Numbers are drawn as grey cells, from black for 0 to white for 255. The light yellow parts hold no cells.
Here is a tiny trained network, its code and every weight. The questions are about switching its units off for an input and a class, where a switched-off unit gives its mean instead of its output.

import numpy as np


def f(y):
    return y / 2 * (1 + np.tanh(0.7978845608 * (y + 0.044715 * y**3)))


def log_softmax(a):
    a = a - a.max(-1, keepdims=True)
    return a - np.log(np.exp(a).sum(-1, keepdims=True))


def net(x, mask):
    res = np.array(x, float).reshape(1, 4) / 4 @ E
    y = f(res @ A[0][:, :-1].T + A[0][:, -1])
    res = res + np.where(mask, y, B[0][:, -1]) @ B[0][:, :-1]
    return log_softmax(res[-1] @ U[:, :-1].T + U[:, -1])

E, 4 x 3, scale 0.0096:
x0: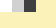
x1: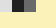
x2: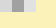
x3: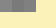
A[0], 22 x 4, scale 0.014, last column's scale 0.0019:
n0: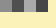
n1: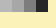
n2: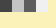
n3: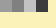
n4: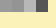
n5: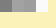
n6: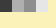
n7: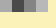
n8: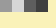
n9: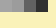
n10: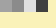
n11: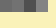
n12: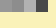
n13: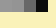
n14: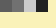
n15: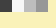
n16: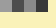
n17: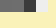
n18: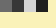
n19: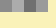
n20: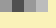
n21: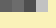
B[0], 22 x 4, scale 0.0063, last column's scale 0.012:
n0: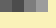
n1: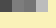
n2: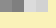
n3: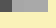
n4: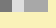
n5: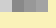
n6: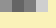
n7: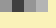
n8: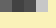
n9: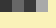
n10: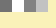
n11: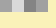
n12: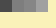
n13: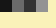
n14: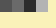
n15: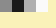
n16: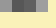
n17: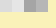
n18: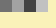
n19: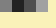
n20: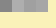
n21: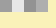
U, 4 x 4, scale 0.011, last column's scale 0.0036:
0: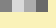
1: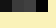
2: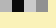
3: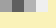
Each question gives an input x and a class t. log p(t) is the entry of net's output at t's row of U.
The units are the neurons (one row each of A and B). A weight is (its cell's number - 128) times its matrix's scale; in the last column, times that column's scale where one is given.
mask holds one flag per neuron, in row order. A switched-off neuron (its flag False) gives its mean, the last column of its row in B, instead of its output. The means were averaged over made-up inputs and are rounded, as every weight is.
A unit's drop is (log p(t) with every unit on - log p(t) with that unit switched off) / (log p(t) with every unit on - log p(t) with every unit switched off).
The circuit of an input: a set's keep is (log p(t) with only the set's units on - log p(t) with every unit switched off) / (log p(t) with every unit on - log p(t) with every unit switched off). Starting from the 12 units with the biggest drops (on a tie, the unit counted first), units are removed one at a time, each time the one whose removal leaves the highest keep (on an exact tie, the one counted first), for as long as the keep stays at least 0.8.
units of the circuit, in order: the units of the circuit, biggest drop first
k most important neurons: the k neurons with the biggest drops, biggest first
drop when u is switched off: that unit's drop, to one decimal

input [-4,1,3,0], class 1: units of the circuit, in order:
(n17, n2)
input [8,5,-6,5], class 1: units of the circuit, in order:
(n9)
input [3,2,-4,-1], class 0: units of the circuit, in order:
(n15, n17)
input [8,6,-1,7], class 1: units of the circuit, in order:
(n9, n13)
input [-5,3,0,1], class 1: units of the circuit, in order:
(n18, n2)
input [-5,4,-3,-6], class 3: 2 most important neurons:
(n9, n8)
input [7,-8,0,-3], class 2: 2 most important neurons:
(n15, n2)
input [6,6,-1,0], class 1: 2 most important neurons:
(n9, n13)
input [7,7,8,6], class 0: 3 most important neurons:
(n10, n4, n15)
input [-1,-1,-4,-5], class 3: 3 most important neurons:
(n10, n4, n18)
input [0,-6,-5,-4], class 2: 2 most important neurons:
(n15, n10)
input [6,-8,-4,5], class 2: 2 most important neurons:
(n2, n15)
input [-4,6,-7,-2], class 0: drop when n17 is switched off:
0.2
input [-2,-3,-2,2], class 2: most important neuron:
(n10)
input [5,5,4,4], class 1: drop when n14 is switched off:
-0.1
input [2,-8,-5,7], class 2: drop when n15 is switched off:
0.3
